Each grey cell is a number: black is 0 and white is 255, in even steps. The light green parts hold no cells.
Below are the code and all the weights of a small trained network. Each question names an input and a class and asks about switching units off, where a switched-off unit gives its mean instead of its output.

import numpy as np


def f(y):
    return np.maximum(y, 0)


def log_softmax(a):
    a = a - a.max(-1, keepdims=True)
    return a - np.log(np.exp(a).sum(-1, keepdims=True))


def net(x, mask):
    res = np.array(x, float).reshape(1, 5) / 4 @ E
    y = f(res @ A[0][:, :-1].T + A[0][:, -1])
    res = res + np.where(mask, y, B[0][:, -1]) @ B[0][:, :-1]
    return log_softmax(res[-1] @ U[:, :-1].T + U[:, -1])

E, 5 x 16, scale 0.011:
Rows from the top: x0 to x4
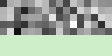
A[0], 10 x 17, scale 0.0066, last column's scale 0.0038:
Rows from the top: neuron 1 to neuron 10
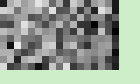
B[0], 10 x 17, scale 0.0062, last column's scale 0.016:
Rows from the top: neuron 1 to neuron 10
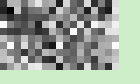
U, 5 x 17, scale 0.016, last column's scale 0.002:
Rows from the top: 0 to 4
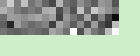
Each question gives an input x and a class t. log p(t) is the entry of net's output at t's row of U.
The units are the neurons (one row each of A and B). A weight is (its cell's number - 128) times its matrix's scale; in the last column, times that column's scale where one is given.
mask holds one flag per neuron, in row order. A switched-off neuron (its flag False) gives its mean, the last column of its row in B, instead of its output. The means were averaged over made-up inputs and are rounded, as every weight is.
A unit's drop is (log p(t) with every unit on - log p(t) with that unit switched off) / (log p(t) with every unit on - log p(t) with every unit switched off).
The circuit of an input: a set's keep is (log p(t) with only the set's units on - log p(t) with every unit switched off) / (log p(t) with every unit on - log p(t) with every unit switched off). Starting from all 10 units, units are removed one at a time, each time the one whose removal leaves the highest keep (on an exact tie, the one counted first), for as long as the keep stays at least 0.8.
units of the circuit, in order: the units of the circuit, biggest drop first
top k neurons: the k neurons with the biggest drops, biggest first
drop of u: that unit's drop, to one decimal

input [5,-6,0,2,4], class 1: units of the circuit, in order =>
neuron 4
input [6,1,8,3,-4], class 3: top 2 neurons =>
neuron 2; neuron 10
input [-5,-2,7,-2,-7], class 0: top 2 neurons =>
neuron 7; neuron 6
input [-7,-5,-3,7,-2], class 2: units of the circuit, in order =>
neuron 10; neuron 5
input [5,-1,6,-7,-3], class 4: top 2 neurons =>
neuron 5; neuron 10
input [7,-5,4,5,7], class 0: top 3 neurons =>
neuron 9; neuron 10; neuron 5
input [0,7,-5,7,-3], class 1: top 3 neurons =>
neuron 5; neuron 2; neuron 3
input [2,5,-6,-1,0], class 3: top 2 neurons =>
neuron 4; neuron 3
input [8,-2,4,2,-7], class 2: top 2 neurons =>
neuron 1; neuron 9
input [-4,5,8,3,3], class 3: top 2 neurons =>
neuron 2; neuron 4
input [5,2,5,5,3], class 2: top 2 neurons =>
neuron 5; neuron 1
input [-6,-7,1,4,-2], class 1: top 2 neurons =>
neuron 4; neuron 1
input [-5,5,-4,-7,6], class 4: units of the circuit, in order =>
neuron 5; neuron 3
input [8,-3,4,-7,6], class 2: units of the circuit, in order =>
neuron 1
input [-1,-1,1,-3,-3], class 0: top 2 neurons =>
neuron 7; neuron 3
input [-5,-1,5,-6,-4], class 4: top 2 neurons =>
neuron 5; neuron 1
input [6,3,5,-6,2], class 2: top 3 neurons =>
neuron 1; neuron 4; neuron 3
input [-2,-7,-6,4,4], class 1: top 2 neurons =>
neuron 4; neuron 2
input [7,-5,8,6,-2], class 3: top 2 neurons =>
neuron 2; neuron 10
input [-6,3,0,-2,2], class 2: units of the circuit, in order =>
neuron 10
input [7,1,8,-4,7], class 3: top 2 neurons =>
neuron 2; neuron 7
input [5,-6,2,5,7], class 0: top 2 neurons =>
neuron 9; neuron 5
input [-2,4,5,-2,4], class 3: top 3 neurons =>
neuron 2; neuron 4; neuron 7
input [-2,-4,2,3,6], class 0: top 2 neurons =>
neuron 9; neuron 5
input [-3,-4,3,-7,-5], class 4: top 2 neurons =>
neuron 5; neuron 9
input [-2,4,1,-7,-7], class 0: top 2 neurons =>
neuron 7; neuron 6
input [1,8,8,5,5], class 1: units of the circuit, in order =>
neuron 8
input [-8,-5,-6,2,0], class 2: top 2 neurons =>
neuron 10; neuron 2
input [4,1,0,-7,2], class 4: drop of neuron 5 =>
0.6
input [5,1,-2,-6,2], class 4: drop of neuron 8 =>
0.0
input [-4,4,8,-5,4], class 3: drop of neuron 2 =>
1.1
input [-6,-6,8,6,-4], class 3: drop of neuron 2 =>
0.8
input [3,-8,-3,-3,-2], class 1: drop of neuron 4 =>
0.8
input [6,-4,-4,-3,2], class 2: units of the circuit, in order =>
neuron 1
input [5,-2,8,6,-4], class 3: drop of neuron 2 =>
0.7
